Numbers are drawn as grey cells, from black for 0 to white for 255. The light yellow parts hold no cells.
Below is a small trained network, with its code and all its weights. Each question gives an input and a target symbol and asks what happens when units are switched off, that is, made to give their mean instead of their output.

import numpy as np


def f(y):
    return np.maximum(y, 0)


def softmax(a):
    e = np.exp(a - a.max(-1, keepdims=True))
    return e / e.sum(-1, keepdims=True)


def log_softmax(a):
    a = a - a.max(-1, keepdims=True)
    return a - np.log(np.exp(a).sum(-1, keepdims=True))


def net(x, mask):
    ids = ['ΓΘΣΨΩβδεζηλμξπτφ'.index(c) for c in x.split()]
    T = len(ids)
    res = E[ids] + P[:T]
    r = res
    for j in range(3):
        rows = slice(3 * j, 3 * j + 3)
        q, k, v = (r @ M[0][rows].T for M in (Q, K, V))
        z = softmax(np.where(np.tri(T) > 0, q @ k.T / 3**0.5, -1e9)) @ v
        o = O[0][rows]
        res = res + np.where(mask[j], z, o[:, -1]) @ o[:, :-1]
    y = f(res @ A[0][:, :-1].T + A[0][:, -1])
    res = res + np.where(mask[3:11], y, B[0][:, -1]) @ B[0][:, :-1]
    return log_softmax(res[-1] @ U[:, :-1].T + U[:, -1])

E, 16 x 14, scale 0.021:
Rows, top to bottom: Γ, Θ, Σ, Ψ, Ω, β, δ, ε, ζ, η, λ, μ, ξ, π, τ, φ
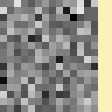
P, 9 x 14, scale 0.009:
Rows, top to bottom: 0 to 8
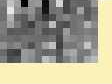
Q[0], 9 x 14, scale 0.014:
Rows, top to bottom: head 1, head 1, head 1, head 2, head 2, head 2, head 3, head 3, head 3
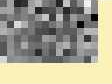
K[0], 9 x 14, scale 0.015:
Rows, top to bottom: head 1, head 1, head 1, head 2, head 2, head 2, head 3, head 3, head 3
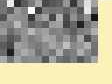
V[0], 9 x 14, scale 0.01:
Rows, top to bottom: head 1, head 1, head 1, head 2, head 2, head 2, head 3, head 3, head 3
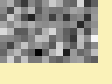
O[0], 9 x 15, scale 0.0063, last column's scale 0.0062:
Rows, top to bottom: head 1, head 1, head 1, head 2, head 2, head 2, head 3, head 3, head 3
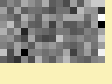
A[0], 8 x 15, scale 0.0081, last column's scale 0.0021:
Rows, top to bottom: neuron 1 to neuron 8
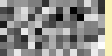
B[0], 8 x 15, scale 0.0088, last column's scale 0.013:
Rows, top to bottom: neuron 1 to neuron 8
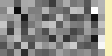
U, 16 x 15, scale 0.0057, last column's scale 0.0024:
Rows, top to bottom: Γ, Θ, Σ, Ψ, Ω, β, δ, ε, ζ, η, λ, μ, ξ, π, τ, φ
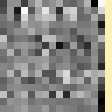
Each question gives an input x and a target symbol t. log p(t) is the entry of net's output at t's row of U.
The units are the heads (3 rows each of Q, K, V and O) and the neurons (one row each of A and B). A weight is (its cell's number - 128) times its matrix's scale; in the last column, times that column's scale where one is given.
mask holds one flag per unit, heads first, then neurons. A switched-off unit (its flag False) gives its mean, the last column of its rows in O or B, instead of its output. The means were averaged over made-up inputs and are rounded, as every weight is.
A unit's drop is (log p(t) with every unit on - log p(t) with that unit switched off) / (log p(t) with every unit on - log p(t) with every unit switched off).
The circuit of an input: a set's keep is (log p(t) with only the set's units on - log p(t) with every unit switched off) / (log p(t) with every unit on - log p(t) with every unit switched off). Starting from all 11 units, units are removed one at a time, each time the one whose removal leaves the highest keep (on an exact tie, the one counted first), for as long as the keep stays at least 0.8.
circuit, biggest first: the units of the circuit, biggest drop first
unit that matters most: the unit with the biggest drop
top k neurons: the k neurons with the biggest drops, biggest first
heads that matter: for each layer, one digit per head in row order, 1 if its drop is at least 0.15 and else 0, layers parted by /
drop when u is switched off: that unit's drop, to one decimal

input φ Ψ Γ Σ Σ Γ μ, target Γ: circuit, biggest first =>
(neuron 3)
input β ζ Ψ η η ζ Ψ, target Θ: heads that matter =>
001
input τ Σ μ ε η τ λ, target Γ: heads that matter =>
100
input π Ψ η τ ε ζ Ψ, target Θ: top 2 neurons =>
(neuron 6; neuron 3)
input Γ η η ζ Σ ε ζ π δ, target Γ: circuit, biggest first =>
(head 2; neuron 6)
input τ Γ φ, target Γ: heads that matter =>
101
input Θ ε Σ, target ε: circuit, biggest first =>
(neuron 2; neuron 6)
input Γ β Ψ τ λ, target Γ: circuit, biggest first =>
(head 1; neuron 6)
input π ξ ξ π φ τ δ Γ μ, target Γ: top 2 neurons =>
(neuron 7; neuron 1)
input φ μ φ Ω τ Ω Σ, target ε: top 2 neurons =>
(neuron 2; neuron 3)
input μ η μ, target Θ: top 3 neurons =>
(neuron 2; neuron 6; neuron 5)
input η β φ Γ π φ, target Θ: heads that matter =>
010
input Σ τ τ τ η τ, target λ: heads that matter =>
000
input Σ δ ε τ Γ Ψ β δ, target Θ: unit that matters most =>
neuron 7
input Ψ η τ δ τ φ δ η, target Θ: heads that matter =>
010
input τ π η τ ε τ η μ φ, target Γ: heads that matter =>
100
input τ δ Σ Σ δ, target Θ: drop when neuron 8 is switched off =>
0.1
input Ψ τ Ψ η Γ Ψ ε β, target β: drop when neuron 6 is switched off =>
0.1
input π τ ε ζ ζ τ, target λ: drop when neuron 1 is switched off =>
0.3
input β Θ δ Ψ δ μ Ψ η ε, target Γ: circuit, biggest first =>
(head 2)
